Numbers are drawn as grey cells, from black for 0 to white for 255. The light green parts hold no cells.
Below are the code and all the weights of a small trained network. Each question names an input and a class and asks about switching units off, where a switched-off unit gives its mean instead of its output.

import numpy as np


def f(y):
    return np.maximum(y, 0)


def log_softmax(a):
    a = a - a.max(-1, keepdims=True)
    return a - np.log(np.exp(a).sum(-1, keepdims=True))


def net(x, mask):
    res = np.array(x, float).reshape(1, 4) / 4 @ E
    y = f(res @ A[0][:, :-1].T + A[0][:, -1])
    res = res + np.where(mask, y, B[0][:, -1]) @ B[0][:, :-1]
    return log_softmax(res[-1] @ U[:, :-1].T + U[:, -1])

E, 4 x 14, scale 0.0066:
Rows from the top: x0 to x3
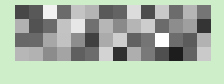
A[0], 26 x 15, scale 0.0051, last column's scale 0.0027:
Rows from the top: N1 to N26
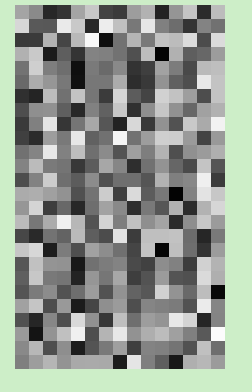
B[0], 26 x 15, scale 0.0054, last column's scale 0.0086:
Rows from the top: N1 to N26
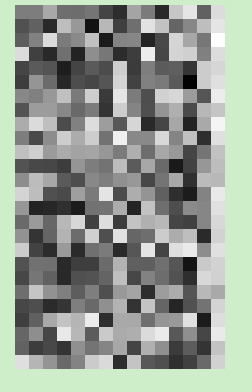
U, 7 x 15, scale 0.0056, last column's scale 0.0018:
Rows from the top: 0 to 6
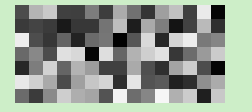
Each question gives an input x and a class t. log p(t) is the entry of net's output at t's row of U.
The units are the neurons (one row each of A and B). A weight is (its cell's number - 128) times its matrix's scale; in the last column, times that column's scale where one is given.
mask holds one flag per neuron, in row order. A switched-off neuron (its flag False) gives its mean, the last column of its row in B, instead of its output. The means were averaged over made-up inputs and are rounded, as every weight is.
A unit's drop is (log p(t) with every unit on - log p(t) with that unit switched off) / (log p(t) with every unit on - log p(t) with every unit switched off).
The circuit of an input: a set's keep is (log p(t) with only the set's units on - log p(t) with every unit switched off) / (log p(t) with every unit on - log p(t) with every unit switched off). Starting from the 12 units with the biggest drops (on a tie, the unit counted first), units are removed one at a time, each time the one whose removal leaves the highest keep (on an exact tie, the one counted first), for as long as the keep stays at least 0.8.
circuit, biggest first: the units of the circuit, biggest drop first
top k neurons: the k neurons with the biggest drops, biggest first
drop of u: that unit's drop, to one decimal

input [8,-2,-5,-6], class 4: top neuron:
N3
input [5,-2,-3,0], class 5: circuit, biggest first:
N9, N26
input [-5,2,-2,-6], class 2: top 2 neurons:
N18, N4
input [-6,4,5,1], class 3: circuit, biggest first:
N2, N24
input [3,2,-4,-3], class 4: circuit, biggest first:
N1, N3
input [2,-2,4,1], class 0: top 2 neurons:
N15, N2
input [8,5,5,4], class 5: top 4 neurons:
N26, N9, N11, N14
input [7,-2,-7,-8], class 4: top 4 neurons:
N3, N9, N1, N24
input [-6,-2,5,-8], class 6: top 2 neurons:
N17, N10
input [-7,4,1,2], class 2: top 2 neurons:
N18, N4
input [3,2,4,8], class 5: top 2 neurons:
N26, N14
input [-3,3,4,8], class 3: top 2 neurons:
N16, N2
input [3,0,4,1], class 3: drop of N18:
-0.1
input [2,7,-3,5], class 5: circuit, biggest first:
N26
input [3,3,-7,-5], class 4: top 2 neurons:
N1, N3
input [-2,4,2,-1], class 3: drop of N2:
0.3
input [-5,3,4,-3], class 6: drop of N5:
0.0
